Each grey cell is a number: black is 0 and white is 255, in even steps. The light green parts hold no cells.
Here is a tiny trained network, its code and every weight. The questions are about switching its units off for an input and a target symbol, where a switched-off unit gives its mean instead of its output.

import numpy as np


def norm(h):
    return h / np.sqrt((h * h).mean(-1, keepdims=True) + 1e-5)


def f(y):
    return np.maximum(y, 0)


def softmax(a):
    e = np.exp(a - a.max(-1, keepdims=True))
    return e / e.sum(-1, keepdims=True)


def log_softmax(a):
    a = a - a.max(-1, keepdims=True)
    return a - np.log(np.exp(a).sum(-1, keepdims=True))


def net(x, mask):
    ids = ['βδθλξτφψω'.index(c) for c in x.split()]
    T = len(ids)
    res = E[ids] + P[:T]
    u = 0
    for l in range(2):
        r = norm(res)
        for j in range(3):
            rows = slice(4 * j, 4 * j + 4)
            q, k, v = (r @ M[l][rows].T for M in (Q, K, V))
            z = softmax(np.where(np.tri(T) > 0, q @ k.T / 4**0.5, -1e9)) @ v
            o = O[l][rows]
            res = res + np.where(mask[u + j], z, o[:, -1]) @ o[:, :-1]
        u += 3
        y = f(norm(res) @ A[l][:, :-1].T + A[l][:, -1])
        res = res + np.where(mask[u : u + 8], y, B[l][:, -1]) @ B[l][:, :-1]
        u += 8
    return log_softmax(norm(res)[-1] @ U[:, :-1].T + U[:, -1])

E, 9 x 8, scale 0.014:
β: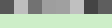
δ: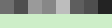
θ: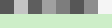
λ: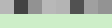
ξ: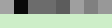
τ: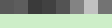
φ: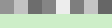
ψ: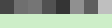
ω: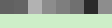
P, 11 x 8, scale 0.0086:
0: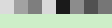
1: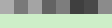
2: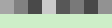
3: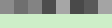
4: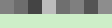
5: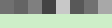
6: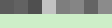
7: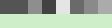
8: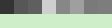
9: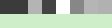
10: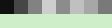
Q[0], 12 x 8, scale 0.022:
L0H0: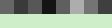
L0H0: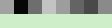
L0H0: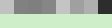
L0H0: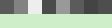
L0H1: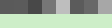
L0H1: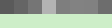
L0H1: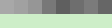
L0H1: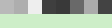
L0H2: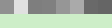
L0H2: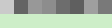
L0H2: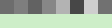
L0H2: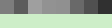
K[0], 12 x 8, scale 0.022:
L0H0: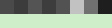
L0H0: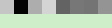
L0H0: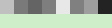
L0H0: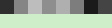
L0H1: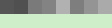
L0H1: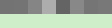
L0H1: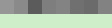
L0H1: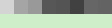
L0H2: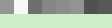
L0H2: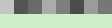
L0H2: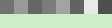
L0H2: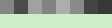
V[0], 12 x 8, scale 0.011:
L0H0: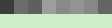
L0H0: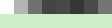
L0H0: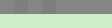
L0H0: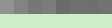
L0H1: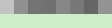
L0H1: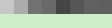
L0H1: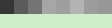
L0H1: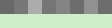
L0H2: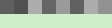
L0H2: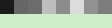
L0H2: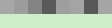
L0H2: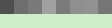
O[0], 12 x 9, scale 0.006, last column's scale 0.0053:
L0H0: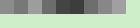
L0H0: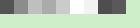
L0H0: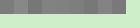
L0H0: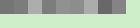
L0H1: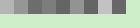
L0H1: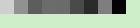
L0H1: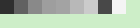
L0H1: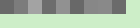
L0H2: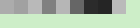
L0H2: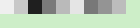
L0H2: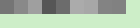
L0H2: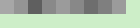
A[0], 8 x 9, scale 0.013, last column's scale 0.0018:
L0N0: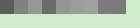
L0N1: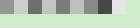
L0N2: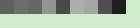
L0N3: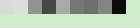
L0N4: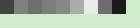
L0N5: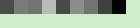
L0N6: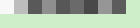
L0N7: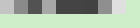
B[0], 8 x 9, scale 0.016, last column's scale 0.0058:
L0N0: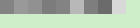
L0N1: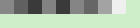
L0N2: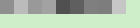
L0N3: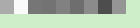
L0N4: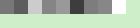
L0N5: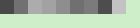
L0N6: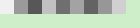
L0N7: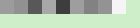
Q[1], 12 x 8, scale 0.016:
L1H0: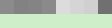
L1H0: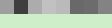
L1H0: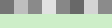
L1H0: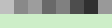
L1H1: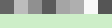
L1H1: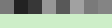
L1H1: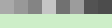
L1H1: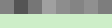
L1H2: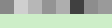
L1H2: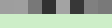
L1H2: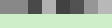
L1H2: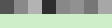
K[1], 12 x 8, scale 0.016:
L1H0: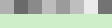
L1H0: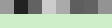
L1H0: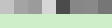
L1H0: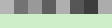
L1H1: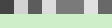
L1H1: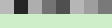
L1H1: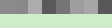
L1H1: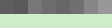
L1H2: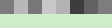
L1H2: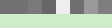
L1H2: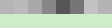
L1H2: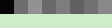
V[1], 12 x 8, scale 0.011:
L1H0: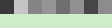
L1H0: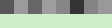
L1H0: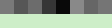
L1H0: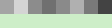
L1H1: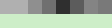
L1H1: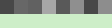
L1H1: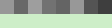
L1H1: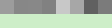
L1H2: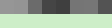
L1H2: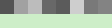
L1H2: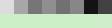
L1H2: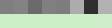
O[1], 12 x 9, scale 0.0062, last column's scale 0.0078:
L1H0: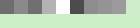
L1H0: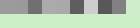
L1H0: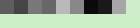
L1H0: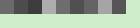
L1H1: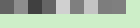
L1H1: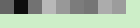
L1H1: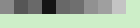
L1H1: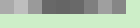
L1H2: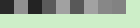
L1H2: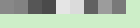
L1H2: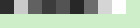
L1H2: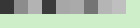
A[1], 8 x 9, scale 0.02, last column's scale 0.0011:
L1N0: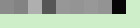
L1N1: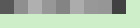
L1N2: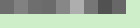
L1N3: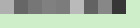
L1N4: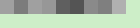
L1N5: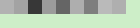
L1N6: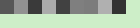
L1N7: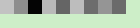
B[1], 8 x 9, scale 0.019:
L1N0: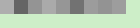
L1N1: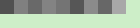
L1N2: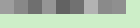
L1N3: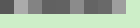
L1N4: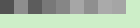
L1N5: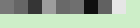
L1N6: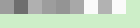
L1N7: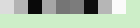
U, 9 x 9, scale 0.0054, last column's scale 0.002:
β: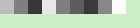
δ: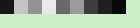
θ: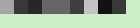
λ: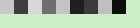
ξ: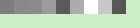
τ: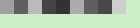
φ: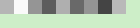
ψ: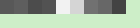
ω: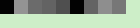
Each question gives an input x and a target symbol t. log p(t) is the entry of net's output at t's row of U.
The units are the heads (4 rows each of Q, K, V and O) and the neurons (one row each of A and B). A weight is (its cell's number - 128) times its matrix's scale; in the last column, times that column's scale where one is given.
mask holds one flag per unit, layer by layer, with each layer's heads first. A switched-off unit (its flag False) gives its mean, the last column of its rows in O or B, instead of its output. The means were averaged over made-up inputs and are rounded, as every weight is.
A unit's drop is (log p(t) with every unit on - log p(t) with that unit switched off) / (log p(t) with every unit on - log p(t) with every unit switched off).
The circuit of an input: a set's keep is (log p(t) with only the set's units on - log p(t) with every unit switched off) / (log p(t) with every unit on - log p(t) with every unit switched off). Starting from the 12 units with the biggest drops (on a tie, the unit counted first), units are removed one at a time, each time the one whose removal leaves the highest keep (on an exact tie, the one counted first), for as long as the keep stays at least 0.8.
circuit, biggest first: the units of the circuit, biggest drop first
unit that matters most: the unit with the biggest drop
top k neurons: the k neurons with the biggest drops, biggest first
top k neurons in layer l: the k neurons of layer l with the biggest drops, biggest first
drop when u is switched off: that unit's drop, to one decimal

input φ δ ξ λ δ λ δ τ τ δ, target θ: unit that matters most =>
L0H1
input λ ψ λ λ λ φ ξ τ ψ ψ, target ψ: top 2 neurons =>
L0N4, L1N7
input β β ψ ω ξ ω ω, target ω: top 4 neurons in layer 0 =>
L0N6, L0N5, L0N1, L0N2
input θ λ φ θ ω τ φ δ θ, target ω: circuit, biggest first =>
L0N4, L0H1, L1N6, L1N7
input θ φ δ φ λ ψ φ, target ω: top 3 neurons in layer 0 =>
L0N4, L0N1, L0N7
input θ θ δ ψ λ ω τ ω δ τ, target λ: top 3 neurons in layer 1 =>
L1N6, L1N7, L1N5
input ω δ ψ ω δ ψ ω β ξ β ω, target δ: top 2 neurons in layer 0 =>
L0N5, L0N7
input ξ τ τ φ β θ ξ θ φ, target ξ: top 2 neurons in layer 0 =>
L0N4, L0N1
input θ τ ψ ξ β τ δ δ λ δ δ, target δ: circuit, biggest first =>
L1N7, L0N5
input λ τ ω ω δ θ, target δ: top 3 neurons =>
L1N6, L1N7, L0N1
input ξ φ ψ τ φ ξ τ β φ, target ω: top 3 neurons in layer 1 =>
L1N6, L1N7, L1N1
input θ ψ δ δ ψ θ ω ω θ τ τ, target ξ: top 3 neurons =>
L1N5, L1N7, L0N7
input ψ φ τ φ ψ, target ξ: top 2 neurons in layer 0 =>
L0N2, L0N1
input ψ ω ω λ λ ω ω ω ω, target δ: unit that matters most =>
L1N6
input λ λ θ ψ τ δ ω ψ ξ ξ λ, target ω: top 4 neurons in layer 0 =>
L0N4, L0N7, L0N6, L0N1
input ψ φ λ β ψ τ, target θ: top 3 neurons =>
L1N7, L1N6, L1N5
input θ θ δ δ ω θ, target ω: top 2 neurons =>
L1N6, L1N7
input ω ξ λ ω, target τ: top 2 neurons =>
L1N7, L1N6
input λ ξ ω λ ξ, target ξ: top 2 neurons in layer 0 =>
L0N2, L0N4
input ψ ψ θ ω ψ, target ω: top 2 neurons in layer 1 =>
L1N6, L1N7
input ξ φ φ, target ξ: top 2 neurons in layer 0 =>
L0N4, L0N6
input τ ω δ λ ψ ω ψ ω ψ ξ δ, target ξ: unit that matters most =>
L0N1
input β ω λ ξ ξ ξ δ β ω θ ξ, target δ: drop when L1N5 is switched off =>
-0.1
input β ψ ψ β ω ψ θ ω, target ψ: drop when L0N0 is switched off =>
0.3
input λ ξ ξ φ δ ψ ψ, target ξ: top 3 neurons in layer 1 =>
L1N7, L1N5, L1N6
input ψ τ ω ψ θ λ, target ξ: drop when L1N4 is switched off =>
0.4
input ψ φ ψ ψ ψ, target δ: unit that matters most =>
L0H0
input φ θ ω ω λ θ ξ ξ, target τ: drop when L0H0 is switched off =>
0.4
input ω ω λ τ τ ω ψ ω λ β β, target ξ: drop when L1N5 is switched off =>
0.1
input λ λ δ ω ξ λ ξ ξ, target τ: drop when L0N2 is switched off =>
0.0
